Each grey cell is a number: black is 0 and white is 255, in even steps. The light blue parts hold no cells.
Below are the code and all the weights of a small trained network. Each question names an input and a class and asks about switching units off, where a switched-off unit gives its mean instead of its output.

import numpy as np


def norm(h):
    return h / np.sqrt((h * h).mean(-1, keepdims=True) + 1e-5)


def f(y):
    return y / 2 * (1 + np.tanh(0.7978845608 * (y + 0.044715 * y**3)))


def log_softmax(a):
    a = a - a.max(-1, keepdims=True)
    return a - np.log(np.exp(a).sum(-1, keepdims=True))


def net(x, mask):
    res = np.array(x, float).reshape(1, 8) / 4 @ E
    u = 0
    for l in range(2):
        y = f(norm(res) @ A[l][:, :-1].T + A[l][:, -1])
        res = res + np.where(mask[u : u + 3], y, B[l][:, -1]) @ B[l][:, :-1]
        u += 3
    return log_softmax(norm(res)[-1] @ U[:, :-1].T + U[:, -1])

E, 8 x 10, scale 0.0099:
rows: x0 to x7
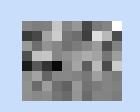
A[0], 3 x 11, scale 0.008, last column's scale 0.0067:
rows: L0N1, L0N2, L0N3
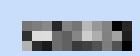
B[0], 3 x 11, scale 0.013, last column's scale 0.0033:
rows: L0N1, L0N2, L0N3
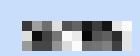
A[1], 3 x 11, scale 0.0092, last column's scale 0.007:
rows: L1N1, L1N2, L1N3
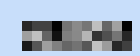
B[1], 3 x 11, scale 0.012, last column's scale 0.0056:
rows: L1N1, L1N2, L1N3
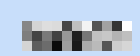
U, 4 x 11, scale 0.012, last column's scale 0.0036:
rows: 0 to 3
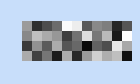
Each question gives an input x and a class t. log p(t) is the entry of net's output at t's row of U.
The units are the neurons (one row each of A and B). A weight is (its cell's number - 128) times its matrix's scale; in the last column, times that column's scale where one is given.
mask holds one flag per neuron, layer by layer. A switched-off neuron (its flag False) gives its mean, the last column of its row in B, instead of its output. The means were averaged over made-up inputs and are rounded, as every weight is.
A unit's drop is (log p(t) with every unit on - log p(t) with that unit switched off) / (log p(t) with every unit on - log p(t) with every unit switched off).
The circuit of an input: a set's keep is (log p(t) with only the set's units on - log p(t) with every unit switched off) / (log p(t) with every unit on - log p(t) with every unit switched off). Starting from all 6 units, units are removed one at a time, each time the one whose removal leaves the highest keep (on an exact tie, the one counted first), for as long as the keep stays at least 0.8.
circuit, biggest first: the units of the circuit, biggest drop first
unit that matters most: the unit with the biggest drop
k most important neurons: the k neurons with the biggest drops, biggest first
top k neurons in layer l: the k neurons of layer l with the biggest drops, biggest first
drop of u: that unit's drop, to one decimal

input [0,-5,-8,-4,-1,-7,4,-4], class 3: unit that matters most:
L1N2
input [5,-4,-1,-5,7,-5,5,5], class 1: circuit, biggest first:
L1N1; L0N1
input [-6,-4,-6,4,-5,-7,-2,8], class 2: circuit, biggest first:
L0N1; L1N1
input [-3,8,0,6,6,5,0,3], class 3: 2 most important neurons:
L1N3; L0N3
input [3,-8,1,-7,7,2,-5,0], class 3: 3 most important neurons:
L1N2; L0N2; L0N1
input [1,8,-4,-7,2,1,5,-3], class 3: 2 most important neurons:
L1N3; L0N2
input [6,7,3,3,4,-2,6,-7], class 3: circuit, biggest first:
L1N3; L0N1
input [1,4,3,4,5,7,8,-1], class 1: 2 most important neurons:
L1N1; L0N3
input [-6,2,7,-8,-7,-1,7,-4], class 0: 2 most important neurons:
L0N3; L1N1
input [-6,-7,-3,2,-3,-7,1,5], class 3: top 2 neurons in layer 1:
L1N2; L1N1
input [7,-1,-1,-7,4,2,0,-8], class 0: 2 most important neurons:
L0N3; L0N1
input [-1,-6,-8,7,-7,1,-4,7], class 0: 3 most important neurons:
L0N2; L1N1; L1N3
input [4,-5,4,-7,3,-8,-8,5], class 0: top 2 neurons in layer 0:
L0N3; L0N1
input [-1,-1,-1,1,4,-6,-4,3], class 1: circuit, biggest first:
L1N1
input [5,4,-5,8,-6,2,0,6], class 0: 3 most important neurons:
L0N2; L1N1; L0N1
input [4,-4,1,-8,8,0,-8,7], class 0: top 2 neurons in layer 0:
L0N3; L0N1
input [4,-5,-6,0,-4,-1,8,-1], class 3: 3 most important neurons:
L1N1; L0N1; L1N2
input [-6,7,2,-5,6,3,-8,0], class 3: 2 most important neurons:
L1N3; L0N2
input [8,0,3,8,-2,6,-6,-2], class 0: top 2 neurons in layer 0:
L0N2; L0N1
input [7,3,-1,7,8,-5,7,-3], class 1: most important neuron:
L1N1
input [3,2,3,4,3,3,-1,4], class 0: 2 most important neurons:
L0N2; L0N1
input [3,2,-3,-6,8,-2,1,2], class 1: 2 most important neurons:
L1N1; L0N2
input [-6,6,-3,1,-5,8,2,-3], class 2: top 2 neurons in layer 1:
L1N1; L1N2
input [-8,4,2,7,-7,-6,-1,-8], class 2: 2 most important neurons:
L0N1; L1N1
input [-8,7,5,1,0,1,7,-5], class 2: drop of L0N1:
1.0
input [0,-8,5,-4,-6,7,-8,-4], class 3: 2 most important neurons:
L1N2; L1N1
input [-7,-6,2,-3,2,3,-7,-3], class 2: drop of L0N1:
1.4
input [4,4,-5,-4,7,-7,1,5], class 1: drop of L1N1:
0.9
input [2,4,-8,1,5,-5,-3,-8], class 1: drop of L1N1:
1.0
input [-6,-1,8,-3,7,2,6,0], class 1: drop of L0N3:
0.0
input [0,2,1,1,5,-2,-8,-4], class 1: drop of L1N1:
0.8
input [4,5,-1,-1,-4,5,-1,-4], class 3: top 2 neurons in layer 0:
L0N1; L0N2
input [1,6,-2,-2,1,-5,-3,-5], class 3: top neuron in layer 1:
L1N3
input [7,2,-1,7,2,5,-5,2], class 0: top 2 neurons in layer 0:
L0N2; L0N1
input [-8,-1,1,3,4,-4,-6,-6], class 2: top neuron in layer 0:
L0N1
